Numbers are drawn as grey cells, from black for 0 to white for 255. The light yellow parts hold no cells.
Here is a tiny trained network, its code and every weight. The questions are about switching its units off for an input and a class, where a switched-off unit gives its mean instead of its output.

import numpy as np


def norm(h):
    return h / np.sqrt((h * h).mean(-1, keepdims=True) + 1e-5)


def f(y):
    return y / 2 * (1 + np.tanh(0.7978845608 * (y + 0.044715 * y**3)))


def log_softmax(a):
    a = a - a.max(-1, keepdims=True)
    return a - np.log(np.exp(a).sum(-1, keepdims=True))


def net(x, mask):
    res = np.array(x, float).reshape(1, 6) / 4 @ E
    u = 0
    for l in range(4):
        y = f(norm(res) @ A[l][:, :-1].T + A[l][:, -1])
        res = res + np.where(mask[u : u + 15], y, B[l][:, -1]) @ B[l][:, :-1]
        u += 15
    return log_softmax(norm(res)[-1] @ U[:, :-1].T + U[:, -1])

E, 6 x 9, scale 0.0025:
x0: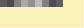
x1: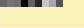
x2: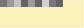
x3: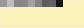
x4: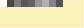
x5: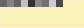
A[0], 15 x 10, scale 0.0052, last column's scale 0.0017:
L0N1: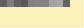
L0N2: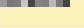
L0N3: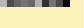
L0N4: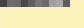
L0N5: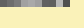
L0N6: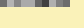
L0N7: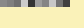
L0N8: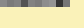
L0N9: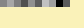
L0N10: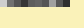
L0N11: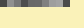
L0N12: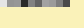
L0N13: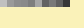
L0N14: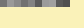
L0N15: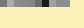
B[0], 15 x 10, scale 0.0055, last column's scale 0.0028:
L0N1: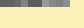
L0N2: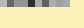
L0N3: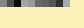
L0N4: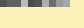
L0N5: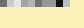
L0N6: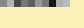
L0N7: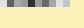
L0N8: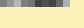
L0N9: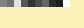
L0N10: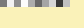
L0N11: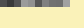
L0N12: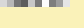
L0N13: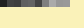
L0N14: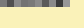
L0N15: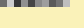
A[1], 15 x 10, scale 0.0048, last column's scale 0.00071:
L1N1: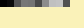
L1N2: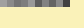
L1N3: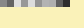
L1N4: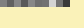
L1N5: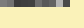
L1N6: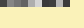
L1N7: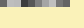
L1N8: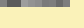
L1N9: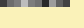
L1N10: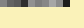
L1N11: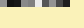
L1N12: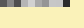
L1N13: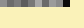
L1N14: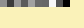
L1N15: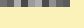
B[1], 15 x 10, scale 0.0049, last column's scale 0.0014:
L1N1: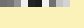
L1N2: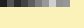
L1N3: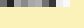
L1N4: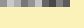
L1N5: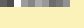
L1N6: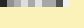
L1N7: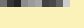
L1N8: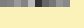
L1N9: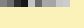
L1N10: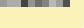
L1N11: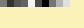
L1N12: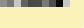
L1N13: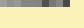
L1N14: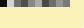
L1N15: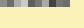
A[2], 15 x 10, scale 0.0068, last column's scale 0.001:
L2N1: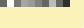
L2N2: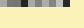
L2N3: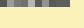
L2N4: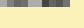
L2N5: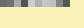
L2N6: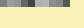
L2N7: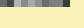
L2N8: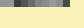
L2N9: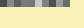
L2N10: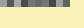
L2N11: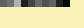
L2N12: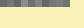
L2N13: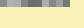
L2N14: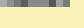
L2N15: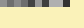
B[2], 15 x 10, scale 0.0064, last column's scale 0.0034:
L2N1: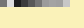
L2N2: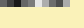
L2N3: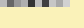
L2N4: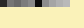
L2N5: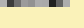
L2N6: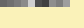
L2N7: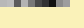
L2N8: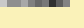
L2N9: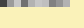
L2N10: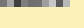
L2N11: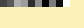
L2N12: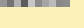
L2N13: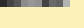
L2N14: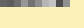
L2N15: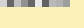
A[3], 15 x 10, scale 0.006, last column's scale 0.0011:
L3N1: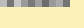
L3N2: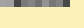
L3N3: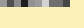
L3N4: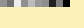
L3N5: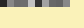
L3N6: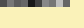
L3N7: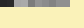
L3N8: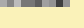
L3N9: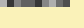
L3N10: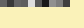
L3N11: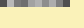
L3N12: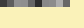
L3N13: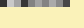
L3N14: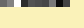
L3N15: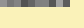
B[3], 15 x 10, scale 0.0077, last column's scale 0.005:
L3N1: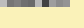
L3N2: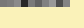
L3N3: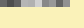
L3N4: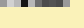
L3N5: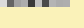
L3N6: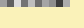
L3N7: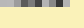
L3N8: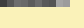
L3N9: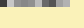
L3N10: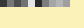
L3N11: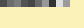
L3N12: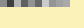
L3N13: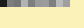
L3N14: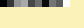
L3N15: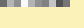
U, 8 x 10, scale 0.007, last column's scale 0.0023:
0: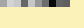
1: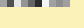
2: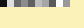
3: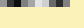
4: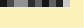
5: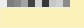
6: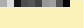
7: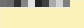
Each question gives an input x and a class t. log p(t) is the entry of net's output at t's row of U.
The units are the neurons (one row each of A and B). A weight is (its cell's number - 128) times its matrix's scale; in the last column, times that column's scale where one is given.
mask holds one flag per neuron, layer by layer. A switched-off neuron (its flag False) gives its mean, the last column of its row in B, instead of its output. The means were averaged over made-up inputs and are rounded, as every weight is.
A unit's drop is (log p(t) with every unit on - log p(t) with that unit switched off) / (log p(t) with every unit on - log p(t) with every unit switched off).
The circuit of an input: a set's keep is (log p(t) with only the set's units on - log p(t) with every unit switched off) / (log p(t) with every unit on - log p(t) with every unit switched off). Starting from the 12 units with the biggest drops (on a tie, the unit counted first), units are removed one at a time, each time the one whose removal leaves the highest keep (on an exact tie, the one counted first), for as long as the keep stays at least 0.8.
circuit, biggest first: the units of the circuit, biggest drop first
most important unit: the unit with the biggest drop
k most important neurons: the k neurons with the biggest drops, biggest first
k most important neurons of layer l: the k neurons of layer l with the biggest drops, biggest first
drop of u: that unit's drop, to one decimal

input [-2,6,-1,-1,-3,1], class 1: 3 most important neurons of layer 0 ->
[L0N4, L0N11, L0N5]
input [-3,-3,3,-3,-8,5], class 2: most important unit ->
L0N6
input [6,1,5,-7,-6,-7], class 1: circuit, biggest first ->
[L1N1, L3N12]
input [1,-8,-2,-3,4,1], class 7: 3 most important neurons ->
[L1N11, L0N3, L3N10]
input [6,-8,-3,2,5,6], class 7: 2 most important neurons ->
[L1N11, L0N3]
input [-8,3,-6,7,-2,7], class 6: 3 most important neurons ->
[L0N10, L2N1, L1N12]
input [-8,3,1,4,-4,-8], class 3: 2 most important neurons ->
[L0N12, L2N2]
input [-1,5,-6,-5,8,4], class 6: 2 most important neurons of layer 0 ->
[L0N10, L0N12]
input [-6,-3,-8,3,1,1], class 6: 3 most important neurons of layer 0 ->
[L0N10, L0N15, L0N3]
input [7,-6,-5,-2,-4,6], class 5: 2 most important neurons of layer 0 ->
[L0N7, L0N2]
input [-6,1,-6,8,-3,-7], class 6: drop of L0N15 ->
-0.1
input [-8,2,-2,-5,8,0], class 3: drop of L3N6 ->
0.0
